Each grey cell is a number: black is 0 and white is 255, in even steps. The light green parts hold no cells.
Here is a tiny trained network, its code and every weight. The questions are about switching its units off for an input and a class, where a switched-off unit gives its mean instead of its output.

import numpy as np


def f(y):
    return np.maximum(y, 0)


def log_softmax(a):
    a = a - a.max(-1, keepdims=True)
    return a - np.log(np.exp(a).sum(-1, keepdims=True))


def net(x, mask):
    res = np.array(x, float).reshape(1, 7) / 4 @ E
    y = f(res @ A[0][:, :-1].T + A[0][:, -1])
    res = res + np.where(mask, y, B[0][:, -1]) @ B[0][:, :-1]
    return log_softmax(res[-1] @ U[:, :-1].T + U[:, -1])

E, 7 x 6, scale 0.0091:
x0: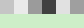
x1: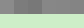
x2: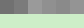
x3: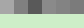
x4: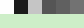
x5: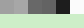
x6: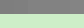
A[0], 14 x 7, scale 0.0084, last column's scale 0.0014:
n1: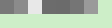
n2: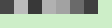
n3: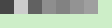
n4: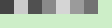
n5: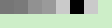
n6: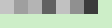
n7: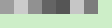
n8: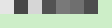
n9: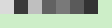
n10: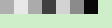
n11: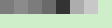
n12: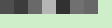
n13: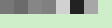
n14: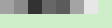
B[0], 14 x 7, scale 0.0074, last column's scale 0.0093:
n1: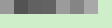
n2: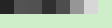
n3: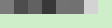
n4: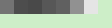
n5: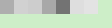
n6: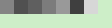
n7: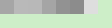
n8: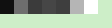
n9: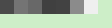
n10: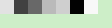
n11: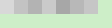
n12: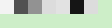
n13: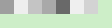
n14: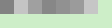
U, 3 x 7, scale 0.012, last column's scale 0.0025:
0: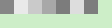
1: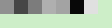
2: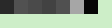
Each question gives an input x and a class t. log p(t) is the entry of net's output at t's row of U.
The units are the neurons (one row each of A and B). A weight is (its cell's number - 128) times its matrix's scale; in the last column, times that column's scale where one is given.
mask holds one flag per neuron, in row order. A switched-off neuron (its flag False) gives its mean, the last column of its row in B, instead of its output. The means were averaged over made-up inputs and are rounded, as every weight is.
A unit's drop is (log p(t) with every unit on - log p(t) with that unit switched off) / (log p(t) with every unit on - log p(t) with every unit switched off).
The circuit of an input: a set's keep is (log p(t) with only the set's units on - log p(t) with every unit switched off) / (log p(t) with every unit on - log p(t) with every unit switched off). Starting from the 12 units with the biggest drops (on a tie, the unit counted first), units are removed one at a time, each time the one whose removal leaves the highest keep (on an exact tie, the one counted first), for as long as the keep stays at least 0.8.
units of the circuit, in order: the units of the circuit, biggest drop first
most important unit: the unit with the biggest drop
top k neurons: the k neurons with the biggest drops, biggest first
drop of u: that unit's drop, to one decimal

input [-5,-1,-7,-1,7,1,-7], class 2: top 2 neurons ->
n8, n10
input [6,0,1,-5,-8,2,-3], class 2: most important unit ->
n2
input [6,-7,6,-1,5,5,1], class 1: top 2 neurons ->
n10, n6
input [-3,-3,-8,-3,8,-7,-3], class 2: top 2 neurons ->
n8, n9
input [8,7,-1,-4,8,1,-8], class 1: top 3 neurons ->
n10, n6, n2
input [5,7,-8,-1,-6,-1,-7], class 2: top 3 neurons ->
n2, n12, n4
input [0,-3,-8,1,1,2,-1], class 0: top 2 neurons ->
n10, n2
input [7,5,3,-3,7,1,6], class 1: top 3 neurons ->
n10, n6, n2
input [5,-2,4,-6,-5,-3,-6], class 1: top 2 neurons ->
n10, n8
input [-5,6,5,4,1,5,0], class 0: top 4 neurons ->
n10, n11, n6, n14
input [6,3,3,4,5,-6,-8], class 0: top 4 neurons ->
n13, n5, n12, n8
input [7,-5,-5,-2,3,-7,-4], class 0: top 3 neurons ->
n13, n5, n12
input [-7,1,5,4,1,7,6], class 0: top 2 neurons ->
n10, n11
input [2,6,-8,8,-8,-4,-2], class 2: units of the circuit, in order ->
n2
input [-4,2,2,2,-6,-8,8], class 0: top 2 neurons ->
n5, n13
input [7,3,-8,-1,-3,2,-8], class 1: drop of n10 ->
0.1
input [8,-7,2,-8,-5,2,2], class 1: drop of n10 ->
0.5
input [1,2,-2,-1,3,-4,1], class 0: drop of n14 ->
0.0
